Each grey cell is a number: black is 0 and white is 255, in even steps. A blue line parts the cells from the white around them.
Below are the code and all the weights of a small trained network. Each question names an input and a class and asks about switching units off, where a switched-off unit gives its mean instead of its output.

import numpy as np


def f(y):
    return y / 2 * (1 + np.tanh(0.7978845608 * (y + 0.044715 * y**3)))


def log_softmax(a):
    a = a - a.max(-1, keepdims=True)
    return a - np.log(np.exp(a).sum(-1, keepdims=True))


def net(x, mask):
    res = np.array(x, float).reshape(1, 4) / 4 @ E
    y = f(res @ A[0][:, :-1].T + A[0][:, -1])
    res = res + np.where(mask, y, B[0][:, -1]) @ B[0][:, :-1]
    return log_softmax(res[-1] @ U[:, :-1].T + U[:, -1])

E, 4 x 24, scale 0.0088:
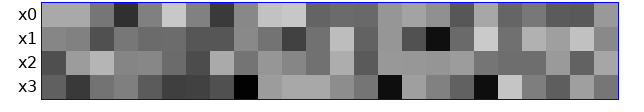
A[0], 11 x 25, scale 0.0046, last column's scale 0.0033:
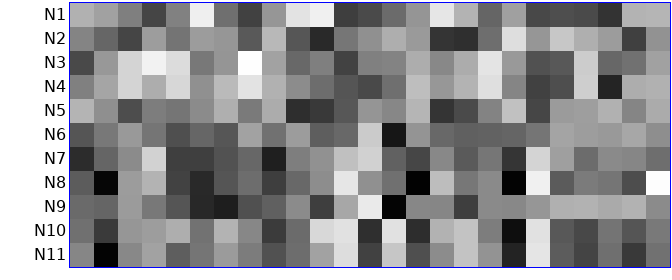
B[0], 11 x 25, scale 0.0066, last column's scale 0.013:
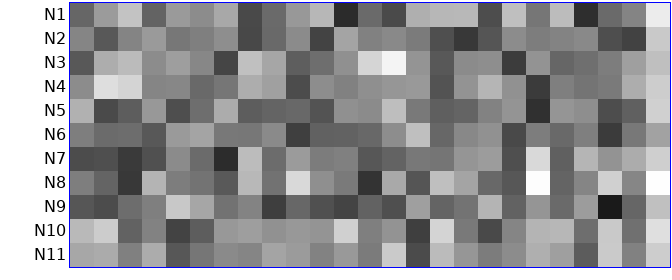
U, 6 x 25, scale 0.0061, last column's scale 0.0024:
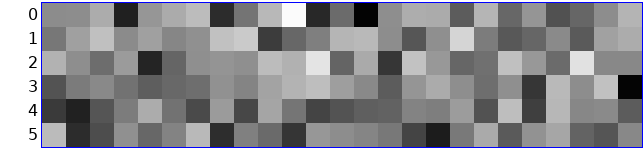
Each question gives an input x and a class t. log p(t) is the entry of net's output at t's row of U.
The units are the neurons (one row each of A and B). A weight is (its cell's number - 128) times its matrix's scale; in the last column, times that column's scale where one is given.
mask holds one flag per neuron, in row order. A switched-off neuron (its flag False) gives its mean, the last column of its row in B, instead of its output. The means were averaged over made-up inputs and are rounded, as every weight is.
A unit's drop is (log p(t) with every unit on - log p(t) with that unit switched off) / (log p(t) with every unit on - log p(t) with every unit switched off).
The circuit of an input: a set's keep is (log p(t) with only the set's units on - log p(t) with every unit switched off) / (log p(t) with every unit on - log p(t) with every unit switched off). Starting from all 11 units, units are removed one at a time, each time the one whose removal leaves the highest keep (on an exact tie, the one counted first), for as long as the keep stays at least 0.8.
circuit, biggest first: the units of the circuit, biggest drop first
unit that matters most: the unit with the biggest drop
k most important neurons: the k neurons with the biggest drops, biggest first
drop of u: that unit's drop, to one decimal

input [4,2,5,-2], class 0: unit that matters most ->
N1
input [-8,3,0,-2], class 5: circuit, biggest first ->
[N2, N5]
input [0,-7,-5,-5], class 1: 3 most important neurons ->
[N4, N3, N8]
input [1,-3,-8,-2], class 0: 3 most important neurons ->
[N8, N3, N7]
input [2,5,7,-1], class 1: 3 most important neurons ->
[N8, N7, N1]
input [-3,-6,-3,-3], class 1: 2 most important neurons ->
[N8, N4]
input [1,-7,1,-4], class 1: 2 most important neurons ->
[N3, N4]
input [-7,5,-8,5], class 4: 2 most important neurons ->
[N9, N7]
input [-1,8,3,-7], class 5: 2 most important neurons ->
[N2, N5]
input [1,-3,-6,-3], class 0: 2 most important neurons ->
[N8, N3]
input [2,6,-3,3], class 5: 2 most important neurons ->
[N8, N2]
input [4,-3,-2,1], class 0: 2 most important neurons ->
[N1, N8]
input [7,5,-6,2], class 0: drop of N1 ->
0.3
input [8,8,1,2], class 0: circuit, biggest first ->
[N1]
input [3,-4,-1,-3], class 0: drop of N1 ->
0.3
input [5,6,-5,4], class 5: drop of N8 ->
0.2
